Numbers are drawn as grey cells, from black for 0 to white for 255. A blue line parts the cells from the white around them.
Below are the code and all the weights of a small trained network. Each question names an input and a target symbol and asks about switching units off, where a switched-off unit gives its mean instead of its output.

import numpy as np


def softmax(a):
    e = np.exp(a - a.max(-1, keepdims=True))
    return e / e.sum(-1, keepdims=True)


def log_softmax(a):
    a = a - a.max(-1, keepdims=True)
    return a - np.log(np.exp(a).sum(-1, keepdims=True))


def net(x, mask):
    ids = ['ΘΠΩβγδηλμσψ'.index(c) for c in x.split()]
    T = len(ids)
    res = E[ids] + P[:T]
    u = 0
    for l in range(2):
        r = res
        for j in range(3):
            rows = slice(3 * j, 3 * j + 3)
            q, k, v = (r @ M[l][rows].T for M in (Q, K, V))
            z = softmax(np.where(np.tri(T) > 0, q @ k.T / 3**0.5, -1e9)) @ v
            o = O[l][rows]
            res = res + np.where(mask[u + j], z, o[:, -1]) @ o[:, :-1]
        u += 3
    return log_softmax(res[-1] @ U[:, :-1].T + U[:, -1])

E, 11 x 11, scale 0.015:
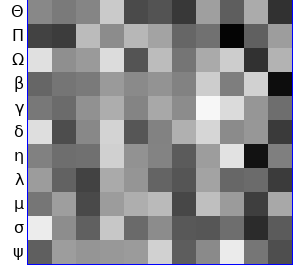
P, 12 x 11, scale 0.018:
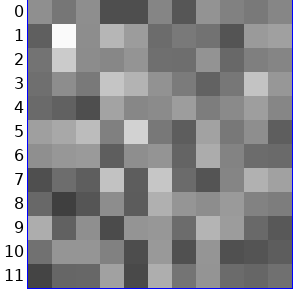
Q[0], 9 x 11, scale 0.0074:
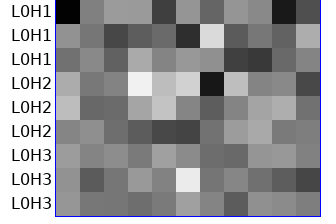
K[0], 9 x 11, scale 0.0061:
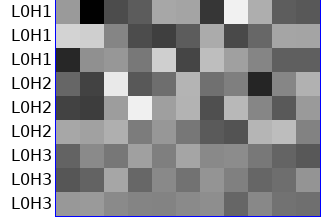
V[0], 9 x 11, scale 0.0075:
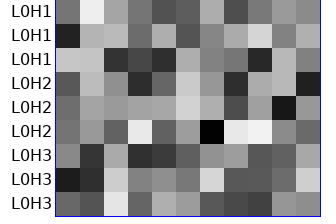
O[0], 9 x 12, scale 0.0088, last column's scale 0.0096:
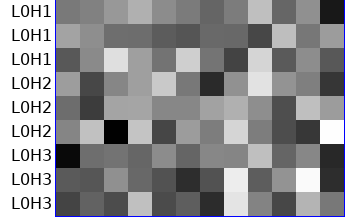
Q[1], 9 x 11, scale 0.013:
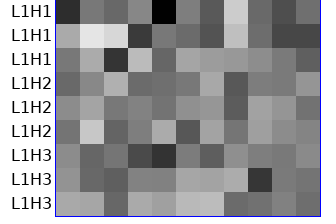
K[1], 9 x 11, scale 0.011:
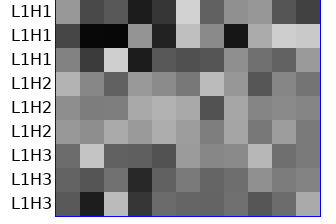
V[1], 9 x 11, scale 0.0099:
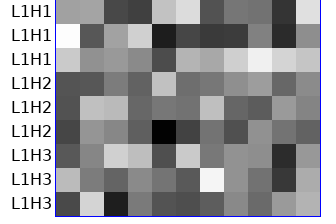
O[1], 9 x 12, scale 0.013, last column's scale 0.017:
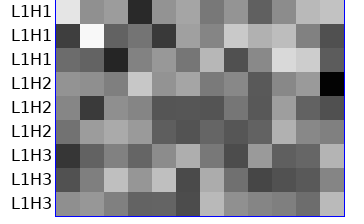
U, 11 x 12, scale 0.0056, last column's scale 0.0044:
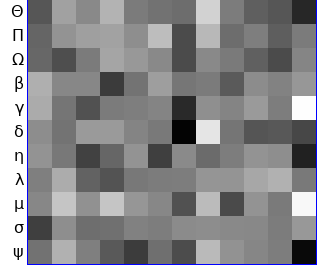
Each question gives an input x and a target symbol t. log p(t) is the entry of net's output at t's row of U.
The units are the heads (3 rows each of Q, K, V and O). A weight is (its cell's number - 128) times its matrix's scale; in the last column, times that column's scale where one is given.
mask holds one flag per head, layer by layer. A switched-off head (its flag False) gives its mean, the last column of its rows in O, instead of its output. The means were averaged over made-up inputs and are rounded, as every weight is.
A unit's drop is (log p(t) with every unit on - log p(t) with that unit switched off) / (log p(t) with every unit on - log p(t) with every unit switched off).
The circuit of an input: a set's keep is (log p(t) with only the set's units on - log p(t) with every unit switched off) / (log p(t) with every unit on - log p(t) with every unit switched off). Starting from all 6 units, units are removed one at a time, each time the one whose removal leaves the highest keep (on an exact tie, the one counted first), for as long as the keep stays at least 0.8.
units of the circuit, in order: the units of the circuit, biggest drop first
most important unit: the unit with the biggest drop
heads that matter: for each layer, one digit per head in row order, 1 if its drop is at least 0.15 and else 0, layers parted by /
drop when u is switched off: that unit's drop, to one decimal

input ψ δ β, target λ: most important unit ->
L0H2
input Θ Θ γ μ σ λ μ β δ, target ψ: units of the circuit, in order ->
(L0H2; L1H3; L1H1)
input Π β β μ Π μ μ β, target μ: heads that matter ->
011 / 010
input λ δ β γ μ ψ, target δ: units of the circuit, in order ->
(L0H2; L1H1; L0H3)
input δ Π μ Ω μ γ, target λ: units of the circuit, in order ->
(L1H1; L0H2)
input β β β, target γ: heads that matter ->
010 / 001
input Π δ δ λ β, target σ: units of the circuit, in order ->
(L0H2; L1H1)
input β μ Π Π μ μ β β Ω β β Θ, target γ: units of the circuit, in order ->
(L1H3; L0H3; L0H2; L0H1)
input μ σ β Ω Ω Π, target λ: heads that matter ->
010 / 100
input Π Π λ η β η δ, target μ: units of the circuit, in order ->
(L1H2; L0H3)
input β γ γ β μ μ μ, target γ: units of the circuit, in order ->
(L1H3; L0H2; L0H1)
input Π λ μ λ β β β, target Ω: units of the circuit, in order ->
(L0H2; L1H1; L0H3)
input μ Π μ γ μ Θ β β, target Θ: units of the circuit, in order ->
(L1H1; L0H2)
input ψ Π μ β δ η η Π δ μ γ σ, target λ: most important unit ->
L0H3
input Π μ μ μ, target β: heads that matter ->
011 / 101
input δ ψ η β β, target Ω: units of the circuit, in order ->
(L0H1; L1H3)
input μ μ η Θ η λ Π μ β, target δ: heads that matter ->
000 / 100
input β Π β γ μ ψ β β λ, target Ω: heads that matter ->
001 / 100
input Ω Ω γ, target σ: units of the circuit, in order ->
(L1H3; L1H1; L0H2)
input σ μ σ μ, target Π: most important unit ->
L1H3
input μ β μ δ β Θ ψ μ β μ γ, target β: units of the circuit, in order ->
(L1H1; L0H3)
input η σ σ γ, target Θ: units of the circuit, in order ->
(L1H3; L0H2)
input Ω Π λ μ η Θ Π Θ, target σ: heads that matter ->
011 / 101
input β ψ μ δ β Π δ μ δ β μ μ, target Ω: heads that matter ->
000 / 100
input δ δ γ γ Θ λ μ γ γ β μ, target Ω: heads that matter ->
101 / 101
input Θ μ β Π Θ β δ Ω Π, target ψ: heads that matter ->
011 / 101
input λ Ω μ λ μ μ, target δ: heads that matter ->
011 / 100
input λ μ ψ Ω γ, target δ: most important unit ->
L1H1
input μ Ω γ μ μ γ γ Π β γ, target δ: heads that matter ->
010 / 100
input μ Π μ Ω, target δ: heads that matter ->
010 / 100
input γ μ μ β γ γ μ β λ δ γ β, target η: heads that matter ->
011 / 101
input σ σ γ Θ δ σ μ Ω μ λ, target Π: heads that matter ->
111 / 101
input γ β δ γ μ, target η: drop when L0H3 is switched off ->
0.1
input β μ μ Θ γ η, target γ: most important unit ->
L1H3
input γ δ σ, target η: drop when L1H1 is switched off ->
0.6
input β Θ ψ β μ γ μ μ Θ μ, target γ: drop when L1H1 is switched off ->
0.1
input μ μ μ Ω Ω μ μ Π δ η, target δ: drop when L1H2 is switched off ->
0.0
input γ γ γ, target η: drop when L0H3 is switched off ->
0.2
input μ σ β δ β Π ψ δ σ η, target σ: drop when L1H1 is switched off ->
1.1
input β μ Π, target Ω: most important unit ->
L0H3
